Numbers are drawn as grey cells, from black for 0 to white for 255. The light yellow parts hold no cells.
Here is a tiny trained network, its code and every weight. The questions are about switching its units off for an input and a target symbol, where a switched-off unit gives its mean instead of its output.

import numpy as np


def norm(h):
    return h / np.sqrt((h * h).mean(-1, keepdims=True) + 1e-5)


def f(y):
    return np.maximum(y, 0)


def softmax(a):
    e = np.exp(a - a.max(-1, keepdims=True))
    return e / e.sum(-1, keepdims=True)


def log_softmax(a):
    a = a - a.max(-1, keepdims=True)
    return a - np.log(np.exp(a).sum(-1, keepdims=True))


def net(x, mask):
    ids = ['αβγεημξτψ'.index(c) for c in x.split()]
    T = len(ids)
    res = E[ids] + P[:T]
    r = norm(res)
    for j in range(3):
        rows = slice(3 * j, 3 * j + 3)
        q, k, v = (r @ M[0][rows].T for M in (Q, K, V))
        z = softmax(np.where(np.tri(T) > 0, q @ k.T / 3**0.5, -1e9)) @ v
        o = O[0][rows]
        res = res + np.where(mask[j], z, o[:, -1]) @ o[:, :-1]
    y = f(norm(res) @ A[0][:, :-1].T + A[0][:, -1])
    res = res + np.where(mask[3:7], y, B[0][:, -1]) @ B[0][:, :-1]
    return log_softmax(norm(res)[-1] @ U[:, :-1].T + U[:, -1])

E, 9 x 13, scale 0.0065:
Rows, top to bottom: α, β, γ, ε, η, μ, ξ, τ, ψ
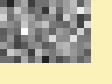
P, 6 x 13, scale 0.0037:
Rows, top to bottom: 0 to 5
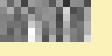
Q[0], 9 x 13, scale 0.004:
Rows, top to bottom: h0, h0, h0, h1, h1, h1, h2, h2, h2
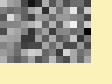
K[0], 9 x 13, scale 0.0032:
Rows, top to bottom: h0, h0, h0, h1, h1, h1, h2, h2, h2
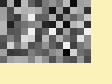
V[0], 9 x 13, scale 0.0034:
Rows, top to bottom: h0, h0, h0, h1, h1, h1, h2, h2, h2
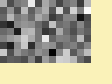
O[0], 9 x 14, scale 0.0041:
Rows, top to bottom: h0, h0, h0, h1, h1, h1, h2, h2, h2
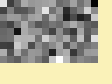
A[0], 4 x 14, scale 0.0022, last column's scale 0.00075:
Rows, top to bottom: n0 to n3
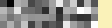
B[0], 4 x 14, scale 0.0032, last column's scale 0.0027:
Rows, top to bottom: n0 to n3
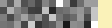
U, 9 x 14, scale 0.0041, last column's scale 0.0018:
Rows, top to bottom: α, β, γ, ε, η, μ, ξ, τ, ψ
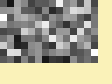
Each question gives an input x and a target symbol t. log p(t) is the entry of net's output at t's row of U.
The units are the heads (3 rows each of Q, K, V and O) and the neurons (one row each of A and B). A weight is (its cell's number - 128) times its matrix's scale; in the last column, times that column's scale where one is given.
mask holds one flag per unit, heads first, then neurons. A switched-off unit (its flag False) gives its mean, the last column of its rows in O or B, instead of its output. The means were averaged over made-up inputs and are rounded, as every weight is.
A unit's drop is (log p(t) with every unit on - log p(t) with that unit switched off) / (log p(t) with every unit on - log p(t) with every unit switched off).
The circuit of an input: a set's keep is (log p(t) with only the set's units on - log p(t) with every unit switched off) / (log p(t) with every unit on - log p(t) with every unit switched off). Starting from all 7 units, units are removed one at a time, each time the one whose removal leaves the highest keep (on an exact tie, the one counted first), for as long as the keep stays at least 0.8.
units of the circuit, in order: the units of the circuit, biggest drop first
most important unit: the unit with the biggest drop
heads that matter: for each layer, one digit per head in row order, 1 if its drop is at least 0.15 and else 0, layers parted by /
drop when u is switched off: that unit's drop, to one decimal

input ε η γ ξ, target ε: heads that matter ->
100
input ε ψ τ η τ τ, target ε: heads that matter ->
100
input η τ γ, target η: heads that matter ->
010
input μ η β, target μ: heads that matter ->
001
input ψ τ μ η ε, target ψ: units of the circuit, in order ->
(h1)
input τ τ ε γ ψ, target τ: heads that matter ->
110
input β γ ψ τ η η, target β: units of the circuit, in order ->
(h0 h1 h2)
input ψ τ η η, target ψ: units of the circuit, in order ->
(h1 h2)
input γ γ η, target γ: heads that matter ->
100
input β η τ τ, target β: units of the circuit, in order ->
(h0 h2)
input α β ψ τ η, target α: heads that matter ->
011
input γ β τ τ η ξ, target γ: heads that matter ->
100
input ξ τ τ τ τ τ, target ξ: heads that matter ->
011
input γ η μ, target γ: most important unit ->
h0
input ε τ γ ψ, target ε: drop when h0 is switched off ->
0.8
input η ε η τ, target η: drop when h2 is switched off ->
0.0
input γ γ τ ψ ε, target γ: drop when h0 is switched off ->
1.0
